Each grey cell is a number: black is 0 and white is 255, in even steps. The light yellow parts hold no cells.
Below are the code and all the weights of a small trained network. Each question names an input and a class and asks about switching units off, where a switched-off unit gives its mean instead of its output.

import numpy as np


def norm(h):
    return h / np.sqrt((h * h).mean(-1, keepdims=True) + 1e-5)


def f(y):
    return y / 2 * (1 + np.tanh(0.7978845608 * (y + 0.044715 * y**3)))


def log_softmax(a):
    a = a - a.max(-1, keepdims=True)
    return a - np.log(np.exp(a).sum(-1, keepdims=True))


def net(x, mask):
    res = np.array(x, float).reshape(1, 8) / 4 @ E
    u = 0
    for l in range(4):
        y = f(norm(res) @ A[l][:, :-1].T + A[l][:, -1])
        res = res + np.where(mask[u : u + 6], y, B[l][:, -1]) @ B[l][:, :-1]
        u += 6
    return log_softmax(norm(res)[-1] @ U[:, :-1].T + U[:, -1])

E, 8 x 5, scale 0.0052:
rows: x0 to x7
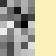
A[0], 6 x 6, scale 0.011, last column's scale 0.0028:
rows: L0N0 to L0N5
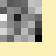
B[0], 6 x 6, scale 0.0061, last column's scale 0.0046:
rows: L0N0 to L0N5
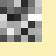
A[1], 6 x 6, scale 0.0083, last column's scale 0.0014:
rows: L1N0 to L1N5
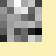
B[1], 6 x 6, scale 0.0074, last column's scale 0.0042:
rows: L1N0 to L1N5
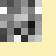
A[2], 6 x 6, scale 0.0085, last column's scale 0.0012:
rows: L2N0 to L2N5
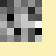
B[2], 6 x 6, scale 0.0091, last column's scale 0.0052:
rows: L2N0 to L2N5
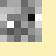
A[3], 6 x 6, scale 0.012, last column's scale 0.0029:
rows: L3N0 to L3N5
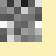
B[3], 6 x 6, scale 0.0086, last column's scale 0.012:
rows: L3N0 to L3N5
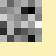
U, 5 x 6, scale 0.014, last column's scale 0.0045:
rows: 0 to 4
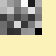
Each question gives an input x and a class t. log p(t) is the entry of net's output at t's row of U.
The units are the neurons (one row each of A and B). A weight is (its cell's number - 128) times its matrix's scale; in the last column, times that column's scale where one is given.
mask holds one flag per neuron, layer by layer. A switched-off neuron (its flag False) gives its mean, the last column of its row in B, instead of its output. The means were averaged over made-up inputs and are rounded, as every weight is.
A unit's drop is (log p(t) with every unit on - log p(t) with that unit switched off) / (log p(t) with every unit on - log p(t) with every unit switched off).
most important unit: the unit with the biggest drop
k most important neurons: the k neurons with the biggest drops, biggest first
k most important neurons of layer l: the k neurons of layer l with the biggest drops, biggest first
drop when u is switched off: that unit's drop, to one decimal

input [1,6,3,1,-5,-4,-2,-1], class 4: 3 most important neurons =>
(L0N2; L2N3; L2N4)
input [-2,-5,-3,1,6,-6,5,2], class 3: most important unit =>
L0N1
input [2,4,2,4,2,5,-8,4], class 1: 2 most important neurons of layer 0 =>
(L0N2; L0N4)
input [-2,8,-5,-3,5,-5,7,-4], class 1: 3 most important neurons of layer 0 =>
(L0N2; L0N4; L0N0)
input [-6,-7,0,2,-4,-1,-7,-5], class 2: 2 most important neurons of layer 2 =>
(L2N2; L2N4)
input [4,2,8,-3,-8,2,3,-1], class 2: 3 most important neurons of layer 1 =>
(L1N4; L1N1; L1N3)
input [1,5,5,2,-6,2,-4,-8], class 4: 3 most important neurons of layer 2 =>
(L2N4; L2N3; L2N2)
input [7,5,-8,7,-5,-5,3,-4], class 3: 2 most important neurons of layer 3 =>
(L3N3; L3N5)
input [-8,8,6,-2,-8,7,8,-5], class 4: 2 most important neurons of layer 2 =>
(L2N3; L2N5)
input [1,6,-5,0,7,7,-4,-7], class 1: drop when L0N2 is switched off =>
0.2
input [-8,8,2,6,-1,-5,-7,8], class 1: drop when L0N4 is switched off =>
0.1
